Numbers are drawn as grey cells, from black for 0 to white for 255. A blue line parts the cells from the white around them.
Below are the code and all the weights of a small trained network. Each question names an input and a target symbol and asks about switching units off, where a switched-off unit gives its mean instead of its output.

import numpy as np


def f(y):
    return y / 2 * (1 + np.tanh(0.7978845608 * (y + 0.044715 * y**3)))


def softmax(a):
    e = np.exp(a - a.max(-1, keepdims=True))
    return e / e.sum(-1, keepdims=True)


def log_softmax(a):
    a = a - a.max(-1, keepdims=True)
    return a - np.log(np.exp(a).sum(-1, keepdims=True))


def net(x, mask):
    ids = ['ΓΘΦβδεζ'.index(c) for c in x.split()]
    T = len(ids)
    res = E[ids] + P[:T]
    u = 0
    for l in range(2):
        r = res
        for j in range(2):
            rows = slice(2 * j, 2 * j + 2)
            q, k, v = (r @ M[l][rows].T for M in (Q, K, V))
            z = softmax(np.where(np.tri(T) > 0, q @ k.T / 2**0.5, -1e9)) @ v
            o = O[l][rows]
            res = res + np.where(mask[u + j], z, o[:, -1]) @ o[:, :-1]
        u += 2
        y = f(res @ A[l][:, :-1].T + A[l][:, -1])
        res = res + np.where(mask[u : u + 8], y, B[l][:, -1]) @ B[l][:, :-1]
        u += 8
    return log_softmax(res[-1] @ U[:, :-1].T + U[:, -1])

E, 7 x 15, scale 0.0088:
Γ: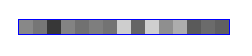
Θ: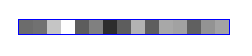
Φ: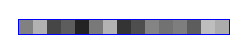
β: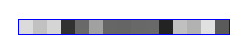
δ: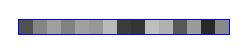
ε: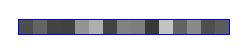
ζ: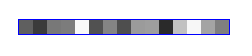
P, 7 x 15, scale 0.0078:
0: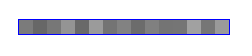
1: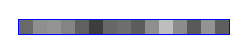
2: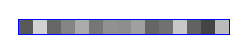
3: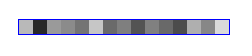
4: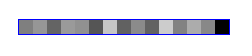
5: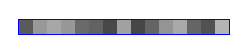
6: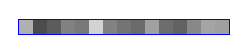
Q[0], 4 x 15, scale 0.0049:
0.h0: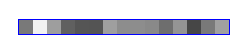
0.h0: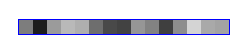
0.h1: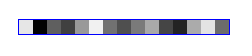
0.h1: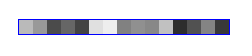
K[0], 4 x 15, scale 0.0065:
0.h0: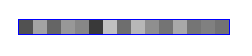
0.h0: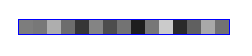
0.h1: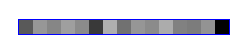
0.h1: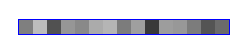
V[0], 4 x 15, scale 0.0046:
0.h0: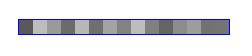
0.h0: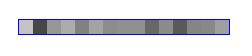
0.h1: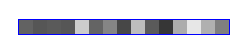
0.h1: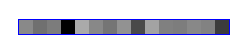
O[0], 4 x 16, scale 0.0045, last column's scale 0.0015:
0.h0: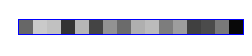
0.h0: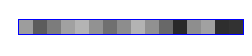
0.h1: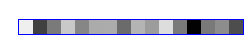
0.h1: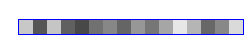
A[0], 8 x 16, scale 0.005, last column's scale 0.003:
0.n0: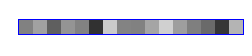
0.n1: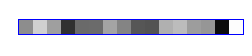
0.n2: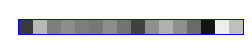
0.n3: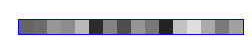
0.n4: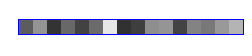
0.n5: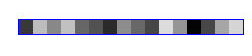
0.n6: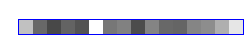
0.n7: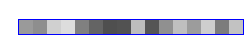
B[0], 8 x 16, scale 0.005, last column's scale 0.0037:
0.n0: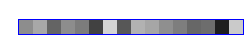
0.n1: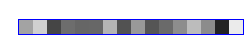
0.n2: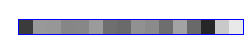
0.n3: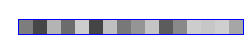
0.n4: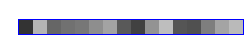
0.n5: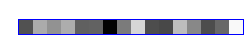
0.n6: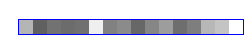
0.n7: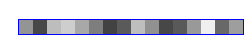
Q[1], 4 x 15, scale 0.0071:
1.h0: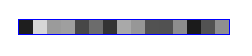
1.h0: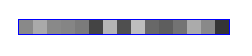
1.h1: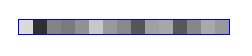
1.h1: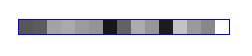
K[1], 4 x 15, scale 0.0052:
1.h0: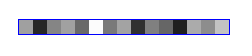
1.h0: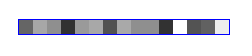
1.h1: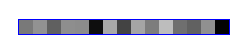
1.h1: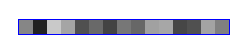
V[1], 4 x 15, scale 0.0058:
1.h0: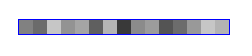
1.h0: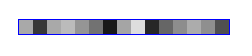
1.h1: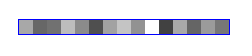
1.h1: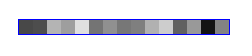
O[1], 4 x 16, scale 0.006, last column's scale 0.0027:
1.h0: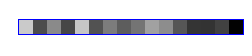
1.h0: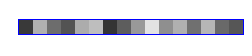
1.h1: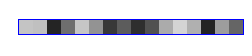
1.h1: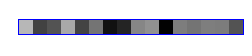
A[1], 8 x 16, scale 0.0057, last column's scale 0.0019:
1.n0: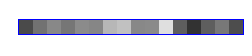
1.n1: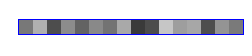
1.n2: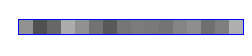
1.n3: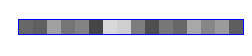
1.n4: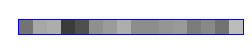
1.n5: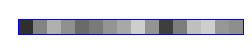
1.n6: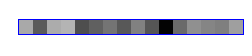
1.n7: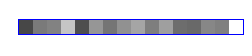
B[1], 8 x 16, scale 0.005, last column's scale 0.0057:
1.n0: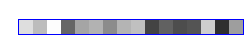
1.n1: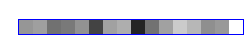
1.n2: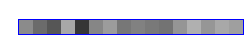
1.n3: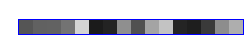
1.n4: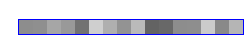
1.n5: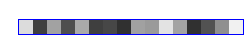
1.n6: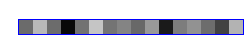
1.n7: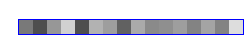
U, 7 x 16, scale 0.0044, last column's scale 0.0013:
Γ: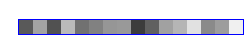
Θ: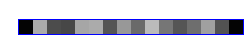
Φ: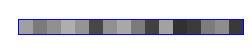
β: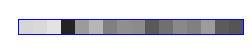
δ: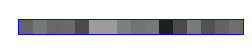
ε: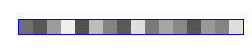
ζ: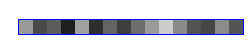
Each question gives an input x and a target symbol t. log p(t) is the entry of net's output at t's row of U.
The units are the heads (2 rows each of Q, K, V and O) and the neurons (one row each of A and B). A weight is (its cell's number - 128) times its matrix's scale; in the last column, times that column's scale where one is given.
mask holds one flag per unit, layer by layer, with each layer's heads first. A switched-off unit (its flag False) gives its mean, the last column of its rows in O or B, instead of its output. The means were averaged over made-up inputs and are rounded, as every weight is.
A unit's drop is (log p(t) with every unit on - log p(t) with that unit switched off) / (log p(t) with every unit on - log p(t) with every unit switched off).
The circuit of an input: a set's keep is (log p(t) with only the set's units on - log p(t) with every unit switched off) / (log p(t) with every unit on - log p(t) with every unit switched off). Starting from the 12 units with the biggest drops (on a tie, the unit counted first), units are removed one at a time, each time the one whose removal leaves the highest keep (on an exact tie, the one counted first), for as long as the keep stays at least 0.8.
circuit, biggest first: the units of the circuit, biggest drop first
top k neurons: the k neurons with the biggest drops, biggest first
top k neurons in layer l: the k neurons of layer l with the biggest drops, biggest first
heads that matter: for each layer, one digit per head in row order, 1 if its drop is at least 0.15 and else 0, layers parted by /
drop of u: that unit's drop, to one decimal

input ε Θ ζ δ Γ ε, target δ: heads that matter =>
00 / 11
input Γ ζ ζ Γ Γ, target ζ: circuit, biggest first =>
1.h0, 1.h1, 0.n3, 0.n0
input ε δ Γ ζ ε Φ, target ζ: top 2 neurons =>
0.n3, 0.n5
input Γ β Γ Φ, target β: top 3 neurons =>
0.n1, 1.n0, 0.n6
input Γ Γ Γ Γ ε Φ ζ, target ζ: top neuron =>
1.n5
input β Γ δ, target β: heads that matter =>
00 / 11
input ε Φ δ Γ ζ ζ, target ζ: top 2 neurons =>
0.n3, 1.n3
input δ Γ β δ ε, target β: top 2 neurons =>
1.n0, 0.n1
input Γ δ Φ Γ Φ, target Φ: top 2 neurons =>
1.n3, 0.n4
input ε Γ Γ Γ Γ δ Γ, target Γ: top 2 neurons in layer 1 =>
1.n1, 1.n5
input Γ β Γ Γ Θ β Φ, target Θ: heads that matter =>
00 / 10
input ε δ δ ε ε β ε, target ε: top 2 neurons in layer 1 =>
1.n7, 1.n1
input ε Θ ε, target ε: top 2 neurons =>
1.n7, 0.n6
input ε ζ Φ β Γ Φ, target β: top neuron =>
1.n0
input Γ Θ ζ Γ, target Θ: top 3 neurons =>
0.n7, 0.n5, 0.n6
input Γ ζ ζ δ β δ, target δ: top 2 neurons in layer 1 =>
1.n6, 1.n5
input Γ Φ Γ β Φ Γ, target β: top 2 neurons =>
1.n0, 0.n6
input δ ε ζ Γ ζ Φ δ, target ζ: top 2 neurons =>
0.n3, 0.n0
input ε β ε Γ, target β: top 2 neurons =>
1.n0, 0.n1
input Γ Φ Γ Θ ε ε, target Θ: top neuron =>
0.n7
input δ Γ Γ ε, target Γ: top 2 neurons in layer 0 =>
0.n6, 0.n0
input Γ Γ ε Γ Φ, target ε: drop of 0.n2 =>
0.0
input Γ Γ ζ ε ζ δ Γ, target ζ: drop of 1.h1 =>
0.4
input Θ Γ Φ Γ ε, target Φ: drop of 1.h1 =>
0.4
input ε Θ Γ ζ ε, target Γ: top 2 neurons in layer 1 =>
1.n1, 1.n5
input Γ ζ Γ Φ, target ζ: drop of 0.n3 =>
0.2
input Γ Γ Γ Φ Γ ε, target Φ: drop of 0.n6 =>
0.2
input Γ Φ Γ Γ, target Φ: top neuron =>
1.n3
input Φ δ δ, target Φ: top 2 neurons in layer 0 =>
0.n4, 0.n6
